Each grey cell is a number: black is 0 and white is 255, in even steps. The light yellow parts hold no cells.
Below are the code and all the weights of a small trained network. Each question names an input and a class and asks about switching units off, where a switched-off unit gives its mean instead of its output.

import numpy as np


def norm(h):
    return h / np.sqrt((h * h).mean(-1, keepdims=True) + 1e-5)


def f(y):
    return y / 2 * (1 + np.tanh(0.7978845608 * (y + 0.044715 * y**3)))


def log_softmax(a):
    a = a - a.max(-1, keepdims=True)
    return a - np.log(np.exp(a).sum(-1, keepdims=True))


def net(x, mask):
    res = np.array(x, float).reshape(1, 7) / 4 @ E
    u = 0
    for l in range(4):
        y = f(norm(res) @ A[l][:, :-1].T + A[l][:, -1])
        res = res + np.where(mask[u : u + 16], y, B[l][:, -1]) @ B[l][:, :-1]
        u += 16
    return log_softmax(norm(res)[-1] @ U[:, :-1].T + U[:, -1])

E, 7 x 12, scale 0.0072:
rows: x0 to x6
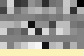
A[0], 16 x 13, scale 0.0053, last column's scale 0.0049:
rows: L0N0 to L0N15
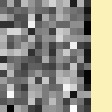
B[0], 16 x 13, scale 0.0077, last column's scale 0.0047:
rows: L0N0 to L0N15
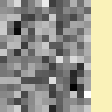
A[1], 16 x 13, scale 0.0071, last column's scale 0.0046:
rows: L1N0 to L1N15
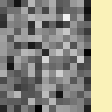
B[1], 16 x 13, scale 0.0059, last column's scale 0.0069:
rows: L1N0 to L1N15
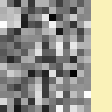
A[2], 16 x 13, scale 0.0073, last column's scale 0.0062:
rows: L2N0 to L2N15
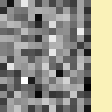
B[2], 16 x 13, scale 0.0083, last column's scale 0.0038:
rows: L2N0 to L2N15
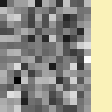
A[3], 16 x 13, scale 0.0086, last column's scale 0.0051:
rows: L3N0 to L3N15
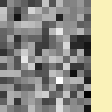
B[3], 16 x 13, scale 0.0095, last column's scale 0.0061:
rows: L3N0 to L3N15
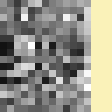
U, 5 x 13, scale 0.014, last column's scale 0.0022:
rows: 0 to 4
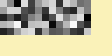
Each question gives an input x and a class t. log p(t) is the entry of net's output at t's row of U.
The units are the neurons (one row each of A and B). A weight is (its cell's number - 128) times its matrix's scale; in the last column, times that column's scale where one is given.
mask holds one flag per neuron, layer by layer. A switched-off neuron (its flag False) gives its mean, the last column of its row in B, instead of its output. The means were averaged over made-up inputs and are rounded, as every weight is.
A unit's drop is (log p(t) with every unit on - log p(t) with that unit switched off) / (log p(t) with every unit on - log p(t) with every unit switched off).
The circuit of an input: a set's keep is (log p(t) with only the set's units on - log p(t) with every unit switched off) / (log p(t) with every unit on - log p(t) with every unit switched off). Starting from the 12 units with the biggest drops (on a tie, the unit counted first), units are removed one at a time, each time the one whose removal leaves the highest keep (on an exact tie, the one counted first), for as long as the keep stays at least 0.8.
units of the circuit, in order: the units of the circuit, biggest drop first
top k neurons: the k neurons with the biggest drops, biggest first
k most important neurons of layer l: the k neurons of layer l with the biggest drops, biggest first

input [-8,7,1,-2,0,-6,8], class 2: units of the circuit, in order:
(L1N5 L3N11)
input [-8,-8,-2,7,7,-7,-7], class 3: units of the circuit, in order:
(L2N13)
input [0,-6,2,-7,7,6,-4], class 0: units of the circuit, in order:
(L0N3 L3N2)
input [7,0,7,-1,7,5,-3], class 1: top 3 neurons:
(L0N11 L0N2 L2N5)
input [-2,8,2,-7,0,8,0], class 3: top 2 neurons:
(L0N0 L0N13)
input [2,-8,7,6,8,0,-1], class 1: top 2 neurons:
(L0N11 L0N13)
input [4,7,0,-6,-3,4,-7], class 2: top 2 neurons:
(L1N13 L1N15)
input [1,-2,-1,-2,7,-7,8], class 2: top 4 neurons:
(L1N7 L1N3 L1N5 L3N11)
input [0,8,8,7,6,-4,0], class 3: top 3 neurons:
(L0N0 L0N13 L2N9)
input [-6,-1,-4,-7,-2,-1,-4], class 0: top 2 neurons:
(L0N3 L1N0)
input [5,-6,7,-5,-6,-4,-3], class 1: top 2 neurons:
(L1N3 L0N13)
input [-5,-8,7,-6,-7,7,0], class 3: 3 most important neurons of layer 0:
(L0N15 L0N5 L0N2)
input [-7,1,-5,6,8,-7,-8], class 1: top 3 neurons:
(L0N11 L2N2 L1N10)
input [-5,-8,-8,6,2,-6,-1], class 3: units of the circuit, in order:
(L0N15)
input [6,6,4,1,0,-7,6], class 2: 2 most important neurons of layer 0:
(L0N6 L0N15)
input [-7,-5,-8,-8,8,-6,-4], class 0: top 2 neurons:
(L0N3 L1N3)
